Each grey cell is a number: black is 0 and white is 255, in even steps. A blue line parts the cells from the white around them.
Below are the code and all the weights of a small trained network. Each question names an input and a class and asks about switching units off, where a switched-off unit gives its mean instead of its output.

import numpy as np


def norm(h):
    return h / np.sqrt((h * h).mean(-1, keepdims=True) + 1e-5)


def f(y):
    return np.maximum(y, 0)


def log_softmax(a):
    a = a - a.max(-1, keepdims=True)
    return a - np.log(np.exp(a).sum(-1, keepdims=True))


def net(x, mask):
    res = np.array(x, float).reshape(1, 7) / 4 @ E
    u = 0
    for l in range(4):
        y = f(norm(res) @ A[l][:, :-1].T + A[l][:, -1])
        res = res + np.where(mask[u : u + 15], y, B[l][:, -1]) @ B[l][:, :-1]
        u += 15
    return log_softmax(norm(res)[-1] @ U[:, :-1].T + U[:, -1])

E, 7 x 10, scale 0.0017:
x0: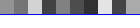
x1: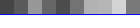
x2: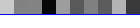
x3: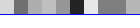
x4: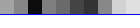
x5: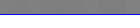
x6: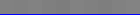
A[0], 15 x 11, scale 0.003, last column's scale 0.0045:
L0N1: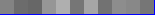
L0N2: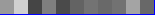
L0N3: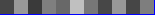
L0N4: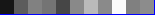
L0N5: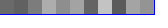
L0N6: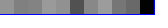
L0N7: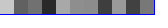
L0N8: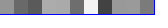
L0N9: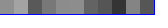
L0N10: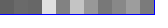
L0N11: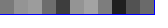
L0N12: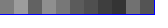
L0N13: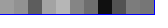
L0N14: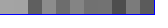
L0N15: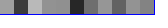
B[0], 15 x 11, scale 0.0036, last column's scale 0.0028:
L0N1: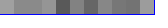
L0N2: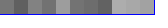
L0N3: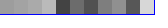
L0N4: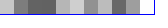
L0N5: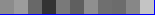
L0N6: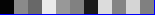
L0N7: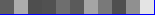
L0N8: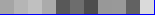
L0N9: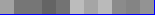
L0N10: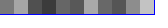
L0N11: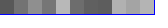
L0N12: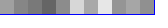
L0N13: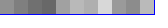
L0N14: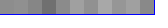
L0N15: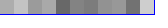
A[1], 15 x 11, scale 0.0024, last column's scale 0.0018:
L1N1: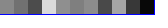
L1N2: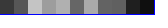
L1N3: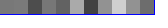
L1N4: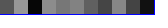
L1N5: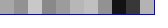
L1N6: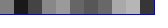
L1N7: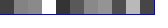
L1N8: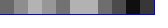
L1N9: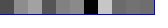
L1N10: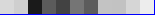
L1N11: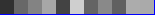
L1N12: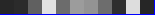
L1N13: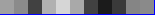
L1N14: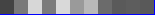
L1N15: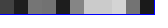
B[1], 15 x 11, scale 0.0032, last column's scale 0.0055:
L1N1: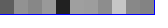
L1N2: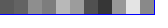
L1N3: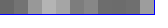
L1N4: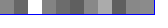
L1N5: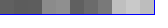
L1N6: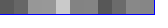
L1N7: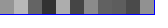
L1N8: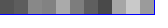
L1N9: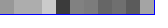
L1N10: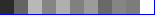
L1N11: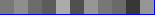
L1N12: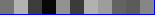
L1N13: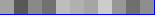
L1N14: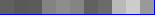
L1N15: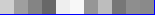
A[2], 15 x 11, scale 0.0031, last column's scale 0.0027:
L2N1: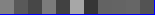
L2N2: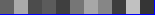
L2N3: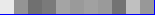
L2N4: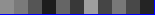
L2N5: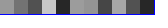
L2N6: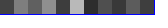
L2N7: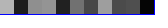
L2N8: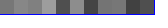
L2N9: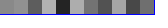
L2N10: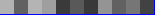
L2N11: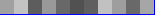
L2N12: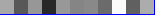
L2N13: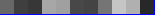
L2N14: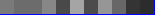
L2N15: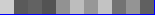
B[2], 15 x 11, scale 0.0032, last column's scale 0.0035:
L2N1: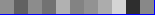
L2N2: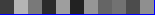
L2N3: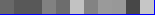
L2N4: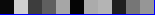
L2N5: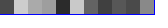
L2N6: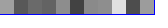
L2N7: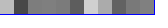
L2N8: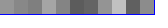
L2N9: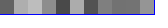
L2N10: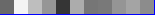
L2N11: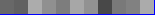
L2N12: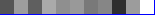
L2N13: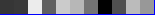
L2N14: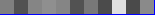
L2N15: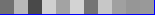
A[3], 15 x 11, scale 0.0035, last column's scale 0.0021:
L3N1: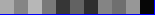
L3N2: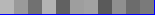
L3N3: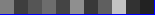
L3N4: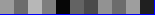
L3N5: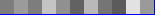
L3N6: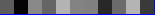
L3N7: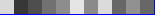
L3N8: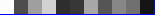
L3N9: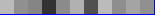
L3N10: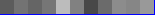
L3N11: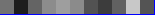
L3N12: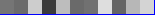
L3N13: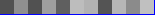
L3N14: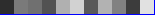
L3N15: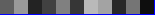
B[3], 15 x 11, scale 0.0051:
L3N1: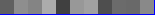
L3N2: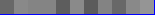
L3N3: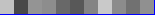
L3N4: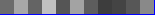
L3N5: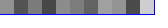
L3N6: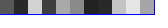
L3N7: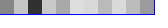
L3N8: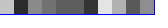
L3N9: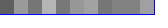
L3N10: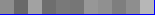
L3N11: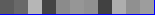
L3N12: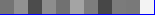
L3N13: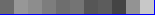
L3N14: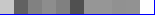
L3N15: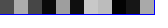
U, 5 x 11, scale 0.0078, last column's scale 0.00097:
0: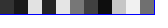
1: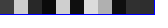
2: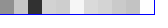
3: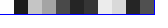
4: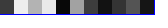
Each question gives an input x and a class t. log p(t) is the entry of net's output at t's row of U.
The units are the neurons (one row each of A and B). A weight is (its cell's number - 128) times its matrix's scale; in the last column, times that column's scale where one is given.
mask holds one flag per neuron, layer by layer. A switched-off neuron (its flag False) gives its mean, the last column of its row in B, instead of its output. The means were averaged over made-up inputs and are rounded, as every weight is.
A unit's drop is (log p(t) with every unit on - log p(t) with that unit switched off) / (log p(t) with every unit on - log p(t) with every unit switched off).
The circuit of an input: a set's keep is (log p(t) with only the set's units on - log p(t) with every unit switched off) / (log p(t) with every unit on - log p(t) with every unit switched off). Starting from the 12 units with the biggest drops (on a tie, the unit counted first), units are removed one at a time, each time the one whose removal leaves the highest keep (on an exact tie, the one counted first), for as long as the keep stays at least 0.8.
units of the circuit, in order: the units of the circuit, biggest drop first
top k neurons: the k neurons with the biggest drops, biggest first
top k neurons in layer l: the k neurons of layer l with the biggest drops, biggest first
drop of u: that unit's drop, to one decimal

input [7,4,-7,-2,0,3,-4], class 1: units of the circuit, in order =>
[L1N11; L1N7]
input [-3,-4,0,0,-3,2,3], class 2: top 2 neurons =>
[L0N13; L0N12]
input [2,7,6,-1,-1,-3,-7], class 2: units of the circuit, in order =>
[L0N4; L3N7; L2N15]
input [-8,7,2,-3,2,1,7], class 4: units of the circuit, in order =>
[L0N3; L3N13]
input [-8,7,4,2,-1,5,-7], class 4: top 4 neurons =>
[L0N8; L0N3; L0N13; L3N13]
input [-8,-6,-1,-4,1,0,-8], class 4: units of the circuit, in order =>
[L0N3]
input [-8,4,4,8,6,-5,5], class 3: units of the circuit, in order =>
[L0N8; L3N8]
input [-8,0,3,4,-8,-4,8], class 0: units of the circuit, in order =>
[L1N8; L3N6]
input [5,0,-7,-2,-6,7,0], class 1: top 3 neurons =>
[L1N12; L1N10; L3N15]
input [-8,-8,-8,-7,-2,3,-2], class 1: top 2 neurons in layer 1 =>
[L1N11; L1N12]
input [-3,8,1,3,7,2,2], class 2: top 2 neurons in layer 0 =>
[L0N4; L0N11]
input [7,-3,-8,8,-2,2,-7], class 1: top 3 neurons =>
[L1N7; L0N8; L0N3]
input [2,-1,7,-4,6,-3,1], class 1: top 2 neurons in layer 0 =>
[L0N7; L0N11]
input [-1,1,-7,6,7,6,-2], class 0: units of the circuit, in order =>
[L2N13]
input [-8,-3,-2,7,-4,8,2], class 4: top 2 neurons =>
[L2N5; L3N14]
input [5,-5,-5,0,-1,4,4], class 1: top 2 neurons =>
[L0N4; L0N8]
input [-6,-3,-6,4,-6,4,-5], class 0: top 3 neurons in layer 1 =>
[L1N8; L1N5; L1N2]
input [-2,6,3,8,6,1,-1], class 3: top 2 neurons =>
[L0N8; L1N5]
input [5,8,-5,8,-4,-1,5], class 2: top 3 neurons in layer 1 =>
[L1N15; L1N9; L1N10]
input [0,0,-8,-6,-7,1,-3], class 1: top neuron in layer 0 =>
[L0N10]
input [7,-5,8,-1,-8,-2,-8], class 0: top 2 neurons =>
[L0N10; L0N5]
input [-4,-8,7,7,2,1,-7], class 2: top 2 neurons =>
[L0N13; L0N10]
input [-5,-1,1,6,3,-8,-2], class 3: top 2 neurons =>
[L3N8; L0N8]
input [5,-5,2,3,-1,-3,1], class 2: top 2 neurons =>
[L0N3; L0N8]
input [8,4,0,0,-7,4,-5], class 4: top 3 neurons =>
[L1N10; L1N9; L0N15]
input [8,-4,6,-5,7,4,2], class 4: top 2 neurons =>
[L1N9; L1N5]
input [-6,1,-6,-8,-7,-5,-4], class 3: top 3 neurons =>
[L0N3; L1N10; L2N6]
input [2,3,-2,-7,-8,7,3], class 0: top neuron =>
[L1N8]
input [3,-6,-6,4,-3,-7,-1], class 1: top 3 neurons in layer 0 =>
[L0N4; L0N10; L0N5]
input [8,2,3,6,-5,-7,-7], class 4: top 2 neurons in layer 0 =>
[L0N4; L0N15]
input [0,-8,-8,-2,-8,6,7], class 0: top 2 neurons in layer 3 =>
[L3N6; L3N11]
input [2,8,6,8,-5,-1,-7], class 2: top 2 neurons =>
[L0N3; L1N9]
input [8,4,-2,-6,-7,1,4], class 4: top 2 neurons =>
[L1N9; L1N10]
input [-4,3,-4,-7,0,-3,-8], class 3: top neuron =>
[L0N3]
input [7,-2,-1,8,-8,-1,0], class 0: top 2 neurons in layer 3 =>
[L3N14; L3N12]
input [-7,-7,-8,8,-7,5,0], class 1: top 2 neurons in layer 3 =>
[L3N5; L3N6]
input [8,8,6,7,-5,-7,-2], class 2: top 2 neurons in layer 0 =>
[L0N3; L0N8]
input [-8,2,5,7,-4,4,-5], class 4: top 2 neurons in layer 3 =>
[L3N14; L3N13]
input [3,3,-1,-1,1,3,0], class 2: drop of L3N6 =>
0.2
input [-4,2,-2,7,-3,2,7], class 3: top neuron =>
[L3N8]
